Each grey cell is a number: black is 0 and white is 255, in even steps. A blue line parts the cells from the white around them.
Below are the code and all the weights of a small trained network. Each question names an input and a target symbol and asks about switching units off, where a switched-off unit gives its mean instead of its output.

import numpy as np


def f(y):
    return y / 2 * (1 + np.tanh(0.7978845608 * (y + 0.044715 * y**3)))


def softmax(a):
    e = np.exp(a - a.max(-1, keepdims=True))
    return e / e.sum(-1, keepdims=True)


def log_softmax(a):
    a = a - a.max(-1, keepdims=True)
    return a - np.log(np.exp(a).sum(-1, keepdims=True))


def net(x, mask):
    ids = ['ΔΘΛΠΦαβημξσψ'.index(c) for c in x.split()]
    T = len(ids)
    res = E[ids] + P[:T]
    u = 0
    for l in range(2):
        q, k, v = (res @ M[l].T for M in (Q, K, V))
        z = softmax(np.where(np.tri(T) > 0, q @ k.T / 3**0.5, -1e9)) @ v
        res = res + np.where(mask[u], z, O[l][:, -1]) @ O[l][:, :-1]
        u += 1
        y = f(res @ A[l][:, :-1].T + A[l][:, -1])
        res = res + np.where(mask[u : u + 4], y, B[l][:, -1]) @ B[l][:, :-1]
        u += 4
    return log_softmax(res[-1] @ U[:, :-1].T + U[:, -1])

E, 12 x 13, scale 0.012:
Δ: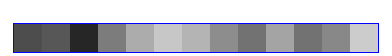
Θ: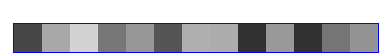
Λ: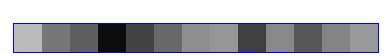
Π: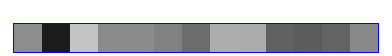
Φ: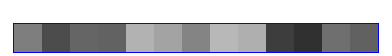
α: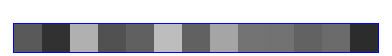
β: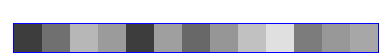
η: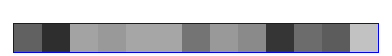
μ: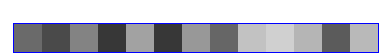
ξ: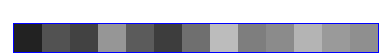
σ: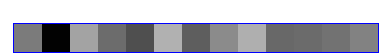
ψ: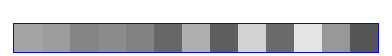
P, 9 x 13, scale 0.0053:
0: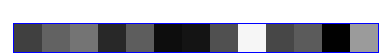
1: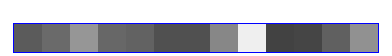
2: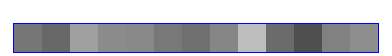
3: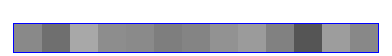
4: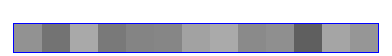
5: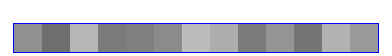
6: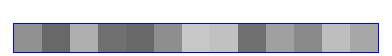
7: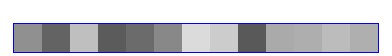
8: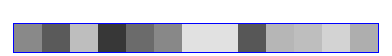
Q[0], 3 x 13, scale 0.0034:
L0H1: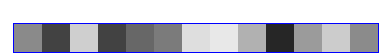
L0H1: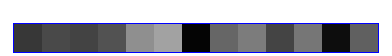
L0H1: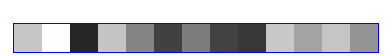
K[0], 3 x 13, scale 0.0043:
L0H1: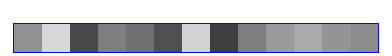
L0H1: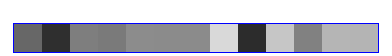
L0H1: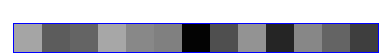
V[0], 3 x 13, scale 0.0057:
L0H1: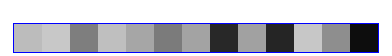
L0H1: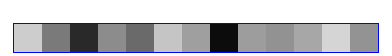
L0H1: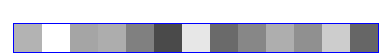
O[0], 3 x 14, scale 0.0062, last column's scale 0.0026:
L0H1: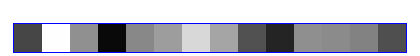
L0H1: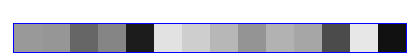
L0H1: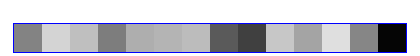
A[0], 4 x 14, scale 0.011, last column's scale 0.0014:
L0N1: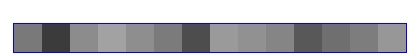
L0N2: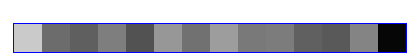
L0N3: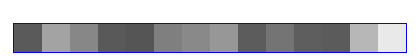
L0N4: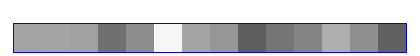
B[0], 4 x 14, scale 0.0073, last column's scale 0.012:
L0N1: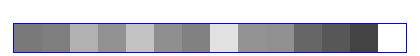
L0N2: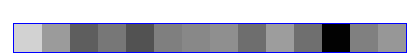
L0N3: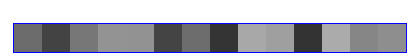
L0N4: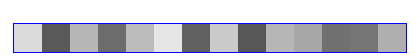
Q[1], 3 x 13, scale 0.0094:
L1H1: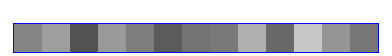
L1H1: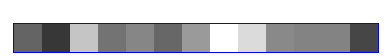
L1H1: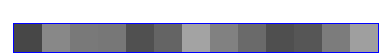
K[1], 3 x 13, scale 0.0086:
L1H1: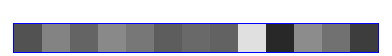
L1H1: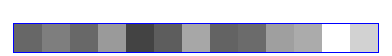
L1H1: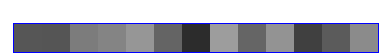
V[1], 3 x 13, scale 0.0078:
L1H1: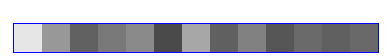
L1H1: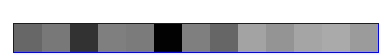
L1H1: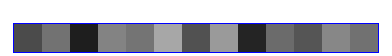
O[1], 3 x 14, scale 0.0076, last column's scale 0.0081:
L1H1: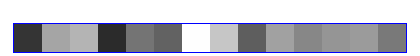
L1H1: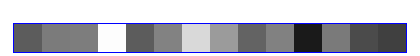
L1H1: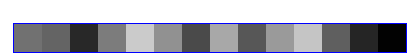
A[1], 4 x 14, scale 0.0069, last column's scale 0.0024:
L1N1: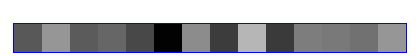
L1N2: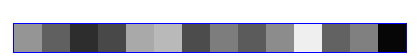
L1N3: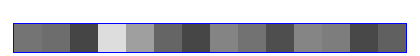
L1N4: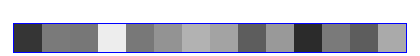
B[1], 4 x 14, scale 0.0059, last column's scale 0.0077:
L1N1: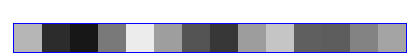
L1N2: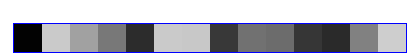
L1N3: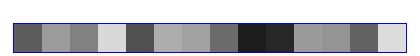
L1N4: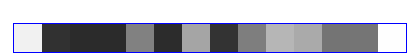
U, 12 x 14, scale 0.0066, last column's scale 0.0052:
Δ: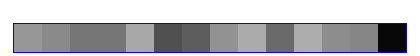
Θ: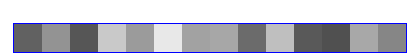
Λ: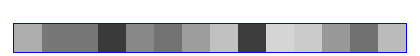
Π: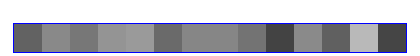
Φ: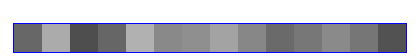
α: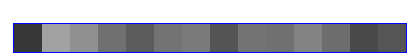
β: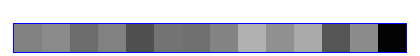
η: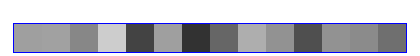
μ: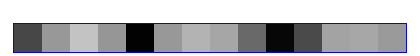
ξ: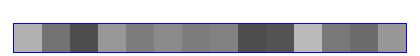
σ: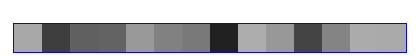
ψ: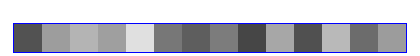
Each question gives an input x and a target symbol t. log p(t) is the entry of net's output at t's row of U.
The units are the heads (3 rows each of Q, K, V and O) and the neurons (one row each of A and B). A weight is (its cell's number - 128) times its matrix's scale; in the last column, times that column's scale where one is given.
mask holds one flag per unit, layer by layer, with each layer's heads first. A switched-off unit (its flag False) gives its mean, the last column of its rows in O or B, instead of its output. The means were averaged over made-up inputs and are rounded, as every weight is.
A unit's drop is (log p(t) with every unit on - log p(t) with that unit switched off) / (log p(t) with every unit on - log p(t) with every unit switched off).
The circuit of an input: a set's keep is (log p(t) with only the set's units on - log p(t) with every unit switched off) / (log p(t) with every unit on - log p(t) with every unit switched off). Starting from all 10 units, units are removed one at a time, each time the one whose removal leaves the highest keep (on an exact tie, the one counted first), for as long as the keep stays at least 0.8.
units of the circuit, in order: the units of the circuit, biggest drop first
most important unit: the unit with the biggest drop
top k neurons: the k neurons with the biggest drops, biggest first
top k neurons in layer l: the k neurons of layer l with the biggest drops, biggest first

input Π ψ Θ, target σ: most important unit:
L0N4
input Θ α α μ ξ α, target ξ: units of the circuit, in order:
(L1H1; L1N3; L1N4; L0H1)
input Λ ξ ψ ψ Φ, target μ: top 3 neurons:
(L0N1; L1N4; L1N1)
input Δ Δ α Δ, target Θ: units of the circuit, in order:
(L1H1; L1N2; L1N4)
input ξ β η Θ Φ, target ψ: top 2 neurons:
(L0N1; L1N4)
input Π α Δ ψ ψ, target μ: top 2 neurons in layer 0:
(L0N1; L0N4)
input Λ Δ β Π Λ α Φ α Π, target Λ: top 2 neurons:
(L0N1; L0N2)
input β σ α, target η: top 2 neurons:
(L0N1; L1N4)
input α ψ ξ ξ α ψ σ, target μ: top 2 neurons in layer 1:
(L1N4; L1N1)
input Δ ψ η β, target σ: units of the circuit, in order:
(L1N4; L0N1; L1H1; L0N4)
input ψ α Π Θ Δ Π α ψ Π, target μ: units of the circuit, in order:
(L0H1; L1H1; L1N4)
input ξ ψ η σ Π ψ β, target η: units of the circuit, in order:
(L1H1; L1N4)
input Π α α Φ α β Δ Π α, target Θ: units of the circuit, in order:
(L1H1; L0H1; L1N2; L1N4)
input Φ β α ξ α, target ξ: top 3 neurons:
(L1N3; L0N4; L1N4)
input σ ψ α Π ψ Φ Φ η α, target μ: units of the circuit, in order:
(L0N1; L1H1)
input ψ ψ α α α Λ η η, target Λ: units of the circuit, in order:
(L1H1)
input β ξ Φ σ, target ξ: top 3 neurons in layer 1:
(L1N3; L1N4; L1N2)
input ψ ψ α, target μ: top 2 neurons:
(L1N4; L0N1)
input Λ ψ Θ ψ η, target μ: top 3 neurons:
(L0N1; L1N4; L1N1)
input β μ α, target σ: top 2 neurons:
(L1N4; L0N4)
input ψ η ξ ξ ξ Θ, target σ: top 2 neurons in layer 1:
(L1N4; L1N3)
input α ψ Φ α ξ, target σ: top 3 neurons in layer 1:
(L1N4; L1N1; L1N3)
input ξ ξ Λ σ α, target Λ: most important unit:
L0N1
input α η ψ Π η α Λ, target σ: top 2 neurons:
(L0N1; L0N4)
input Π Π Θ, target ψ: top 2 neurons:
(L0N1; L1N4)
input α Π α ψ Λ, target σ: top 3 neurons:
(L0N4; L0N1; L0N3)
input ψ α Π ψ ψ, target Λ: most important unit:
L0H1
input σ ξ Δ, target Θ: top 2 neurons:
(L0N1; L1N2)
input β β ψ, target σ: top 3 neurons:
(L1N1; L0N1; L0N4)
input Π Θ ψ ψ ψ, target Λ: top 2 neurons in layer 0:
(L0N4; L0N1)
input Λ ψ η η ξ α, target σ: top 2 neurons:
(L1N4; L0N1)
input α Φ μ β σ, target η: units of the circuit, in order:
(L1H1; L0H1; L1N4)
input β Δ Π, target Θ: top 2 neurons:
(L0N1; L0N2)
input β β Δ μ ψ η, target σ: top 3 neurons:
(L1N4; L0N1; L0N4)
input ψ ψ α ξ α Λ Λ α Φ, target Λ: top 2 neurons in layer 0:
(L0N1; L0N3)
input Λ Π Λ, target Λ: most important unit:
L1H1
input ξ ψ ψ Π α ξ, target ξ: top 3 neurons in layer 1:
(L1N3; L1N4; L1N2)
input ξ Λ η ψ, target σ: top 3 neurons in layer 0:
(L0N4; L0N1; L0N2)
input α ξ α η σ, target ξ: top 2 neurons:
(L1N3; L0N4)
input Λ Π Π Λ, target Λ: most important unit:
L0H1
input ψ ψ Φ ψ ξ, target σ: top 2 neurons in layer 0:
(L0N3; L0N1)
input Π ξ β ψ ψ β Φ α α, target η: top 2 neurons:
(L1N4; L0N2)
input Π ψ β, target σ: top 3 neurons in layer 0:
(L0N1; L0N4; L0N2)
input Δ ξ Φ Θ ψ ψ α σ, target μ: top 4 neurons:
(L0N1; L1N4; L1N1; L0N4)
